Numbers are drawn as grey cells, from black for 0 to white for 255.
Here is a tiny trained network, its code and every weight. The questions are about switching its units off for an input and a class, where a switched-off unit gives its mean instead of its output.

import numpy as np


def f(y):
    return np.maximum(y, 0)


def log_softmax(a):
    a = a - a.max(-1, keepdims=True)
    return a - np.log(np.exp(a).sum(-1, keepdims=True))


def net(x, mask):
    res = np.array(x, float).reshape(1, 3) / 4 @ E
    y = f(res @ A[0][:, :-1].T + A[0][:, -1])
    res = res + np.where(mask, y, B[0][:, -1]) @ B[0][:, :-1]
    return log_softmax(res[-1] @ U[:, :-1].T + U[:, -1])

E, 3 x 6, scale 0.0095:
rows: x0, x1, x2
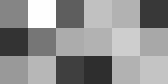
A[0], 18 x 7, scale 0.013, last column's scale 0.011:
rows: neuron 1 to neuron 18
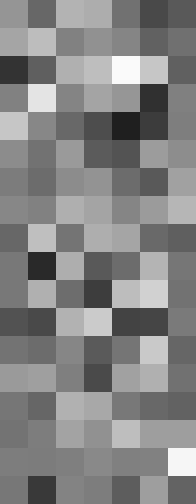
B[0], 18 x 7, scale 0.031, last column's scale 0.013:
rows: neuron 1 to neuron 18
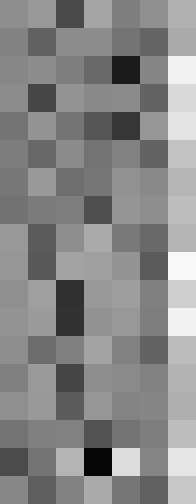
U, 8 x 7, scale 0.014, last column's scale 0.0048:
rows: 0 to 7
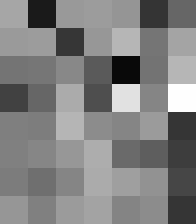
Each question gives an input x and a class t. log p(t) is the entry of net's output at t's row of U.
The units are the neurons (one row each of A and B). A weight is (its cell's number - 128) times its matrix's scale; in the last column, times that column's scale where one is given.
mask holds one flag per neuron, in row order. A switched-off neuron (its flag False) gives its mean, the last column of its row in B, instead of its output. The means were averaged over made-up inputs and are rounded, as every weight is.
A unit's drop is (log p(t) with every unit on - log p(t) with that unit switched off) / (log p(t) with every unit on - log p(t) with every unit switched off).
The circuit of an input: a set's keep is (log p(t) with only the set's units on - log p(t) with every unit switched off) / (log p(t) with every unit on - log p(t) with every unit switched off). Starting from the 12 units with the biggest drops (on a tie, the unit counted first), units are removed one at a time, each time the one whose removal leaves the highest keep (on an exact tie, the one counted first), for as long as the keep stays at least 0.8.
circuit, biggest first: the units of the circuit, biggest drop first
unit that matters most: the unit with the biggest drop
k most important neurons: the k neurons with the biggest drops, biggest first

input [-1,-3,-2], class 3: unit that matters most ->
neuron 3
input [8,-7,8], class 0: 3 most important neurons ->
(neuron 4; neuron 2; neuron 12)
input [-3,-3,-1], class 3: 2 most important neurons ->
(neuron 3; neuron 4)
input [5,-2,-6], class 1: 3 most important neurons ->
(neuron 12; neuron 10; neuron 1)
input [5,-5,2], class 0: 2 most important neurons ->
(neuron 3; neuron 4)
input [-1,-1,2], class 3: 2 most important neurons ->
(neuron 3; neuron 12)
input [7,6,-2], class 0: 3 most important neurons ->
(neuron 4; neuron 9; neuron 5)
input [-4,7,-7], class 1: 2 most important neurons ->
(neuron 12; neuron 5)
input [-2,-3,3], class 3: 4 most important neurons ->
(neuron 3; neuron 12; neuron 1; neuron 15)
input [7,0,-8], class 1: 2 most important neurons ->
(neuron 12; neuron 1)
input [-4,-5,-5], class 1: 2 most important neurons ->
(neuron 3; neuron 12)
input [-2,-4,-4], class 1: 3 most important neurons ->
(neuron 3; neuron 12; neuron 16)
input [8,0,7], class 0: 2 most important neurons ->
(neuron 4; neuron 9)
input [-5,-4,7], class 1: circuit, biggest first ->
(neuron 11)
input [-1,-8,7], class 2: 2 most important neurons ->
(neuron 5; neuron 12)
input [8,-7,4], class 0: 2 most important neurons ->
(neuron 4; neuron 3)
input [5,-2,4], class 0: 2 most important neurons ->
(neuron 4; neuron 12)
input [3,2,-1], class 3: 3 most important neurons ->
(neuron 10; neuron 18; neuron 13)
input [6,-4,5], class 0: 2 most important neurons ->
(neuron 4; neuron 12)
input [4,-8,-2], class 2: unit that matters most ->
neuron 5
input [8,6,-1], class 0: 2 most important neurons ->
(neuron 4; neuron 9)
